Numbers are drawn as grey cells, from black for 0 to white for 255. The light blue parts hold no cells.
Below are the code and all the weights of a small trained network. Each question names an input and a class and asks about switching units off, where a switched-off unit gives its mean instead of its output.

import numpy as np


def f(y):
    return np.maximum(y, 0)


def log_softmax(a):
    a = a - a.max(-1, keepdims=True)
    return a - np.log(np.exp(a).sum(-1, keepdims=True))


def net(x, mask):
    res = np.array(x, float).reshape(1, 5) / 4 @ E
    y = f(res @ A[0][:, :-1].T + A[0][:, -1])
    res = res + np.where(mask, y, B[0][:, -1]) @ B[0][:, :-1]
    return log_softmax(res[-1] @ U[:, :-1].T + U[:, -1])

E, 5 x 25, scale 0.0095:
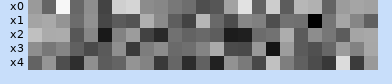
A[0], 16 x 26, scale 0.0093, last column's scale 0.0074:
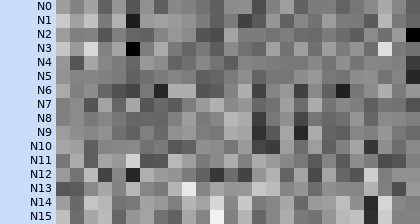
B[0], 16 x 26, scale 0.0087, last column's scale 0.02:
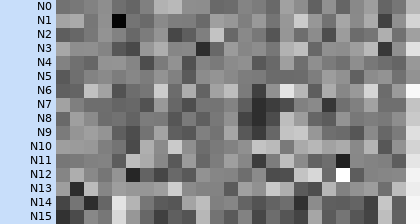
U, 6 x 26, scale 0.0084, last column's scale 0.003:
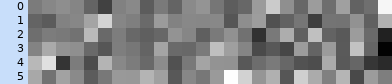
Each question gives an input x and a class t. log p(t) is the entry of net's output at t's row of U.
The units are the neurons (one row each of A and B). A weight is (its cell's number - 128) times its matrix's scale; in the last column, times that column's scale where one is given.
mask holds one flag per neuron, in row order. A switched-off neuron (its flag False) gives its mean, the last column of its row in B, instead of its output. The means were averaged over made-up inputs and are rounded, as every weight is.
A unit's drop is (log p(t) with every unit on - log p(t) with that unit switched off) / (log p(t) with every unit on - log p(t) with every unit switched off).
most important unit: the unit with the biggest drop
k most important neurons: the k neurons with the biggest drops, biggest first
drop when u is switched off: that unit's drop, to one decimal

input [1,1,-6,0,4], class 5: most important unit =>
N14
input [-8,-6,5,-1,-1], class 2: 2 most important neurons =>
(N6; N3)
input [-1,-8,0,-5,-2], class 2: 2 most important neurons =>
(N11; N6)
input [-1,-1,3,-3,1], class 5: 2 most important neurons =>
(N15; N14)
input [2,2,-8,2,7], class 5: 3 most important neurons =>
(N13; N15; N14)
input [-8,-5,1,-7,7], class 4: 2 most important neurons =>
(N6; N12)
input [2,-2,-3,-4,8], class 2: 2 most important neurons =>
(N12; N6)
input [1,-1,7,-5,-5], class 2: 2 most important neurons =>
(N15; N14)
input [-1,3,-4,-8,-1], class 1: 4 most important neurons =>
(N11; N10; N3; N1)
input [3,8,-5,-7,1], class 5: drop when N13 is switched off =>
0.1
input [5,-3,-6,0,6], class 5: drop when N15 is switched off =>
0.3
